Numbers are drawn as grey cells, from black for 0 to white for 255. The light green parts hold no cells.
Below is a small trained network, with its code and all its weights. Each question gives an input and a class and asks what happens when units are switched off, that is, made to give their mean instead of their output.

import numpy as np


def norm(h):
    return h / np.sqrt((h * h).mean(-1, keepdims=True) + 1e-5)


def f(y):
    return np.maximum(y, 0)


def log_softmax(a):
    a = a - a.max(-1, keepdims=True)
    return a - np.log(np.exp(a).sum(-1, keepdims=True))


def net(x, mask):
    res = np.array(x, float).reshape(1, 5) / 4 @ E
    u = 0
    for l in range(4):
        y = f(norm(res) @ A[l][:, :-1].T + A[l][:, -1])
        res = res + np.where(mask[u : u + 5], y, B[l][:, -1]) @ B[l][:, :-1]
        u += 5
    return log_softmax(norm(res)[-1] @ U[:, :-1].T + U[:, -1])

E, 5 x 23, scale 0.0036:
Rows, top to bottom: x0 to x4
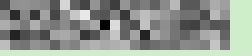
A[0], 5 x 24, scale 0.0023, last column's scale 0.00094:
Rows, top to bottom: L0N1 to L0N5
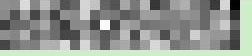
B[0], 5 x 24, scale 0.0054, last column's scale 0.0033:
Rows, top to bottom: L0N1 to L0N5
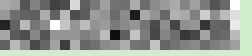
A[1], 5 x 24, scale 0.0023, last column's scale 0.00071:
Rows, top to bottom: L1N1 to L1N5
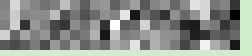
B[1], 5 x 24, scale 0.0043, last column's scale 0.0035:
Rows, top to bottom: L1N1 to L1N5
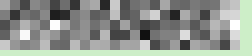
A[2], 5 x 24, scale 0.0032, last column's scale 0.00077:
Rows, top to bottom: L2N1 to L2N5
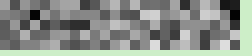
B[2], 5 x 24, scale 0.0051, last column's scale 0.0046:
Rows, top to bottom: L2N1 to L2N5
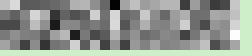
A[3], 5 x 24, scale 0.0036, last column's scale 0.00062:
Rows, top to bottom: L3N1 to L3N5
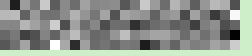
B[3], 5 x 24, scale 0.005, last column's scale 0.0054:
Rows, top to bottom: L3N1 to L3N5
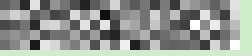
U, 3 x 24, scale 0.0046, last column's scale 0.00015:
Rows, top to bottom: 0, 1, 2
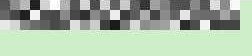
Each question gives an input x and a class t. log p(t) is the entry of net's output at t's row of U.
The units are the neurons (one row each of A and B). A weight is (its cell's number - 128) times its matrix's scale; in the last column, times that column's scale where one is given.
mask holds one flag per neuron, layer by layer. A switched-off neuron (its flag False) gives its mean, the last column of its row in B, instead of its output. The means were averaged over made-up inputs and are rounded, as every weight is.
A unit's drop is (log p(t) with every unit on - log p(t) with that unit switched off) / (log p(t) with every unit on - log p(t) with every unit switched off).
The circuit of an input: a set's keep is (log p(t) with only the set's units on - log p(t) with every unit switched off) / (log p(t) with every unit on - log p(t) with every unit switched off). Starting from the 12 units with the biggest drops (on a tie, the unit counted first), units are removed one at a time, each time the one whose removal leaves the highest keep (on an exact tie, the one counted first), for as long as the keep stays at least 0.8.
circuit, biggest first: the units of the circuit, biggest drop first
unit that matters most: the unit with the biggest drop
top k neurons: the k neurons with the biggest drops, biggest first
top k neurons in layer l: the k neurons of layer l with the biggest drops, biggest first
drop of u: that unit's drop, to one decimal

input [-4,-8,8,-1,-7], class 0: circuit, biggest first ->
(L3N3)
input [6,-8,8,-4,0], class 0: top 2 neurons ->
(L1N3; L3N3)
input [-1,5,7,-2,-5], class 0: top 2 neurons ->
(L1N3; L1N4)
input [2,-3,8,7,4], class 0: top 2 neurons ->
(L1N3; L1N4)
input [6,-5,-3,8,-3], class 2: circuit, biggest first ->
(L2N1; L1N5)
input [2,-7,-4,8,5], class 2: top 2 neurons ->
(L2N1; L1N5)
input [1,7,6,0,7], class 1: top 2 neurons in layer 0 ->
(L0N2; L0N3)
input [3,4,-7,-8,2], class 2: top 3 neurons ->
(L0N1; L1N3; L3N2)
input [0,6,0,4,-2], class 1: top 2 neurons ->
(L2N2; L0N2)
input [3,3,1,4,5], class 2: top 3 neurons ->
(L2N1; L1N5; L1N2)
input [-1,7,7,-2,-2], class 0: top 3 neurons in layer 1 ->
(L1N4; L1N3; L1N2)
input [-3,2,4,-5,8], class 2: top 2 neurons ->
(L0N1; L0N4)
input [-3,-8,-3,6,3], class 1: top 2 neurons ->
(L2N3; L1N2)
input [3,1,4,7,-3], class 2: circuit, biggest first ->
(L2N1)
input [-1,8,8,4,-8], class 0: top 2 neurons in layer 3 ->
(L3N3; L3N4)
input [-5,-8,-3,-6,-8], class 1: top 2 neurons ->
(L1N2; L2N3)
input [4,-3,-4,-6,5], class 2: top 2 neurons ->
(L0N1; L1N3)
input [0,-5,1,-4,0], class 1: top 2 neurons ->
(L2N3; L1N2)
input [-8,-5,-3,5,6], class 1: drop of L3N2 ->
0.1
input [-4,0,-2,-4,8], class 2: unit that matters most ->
L0N1
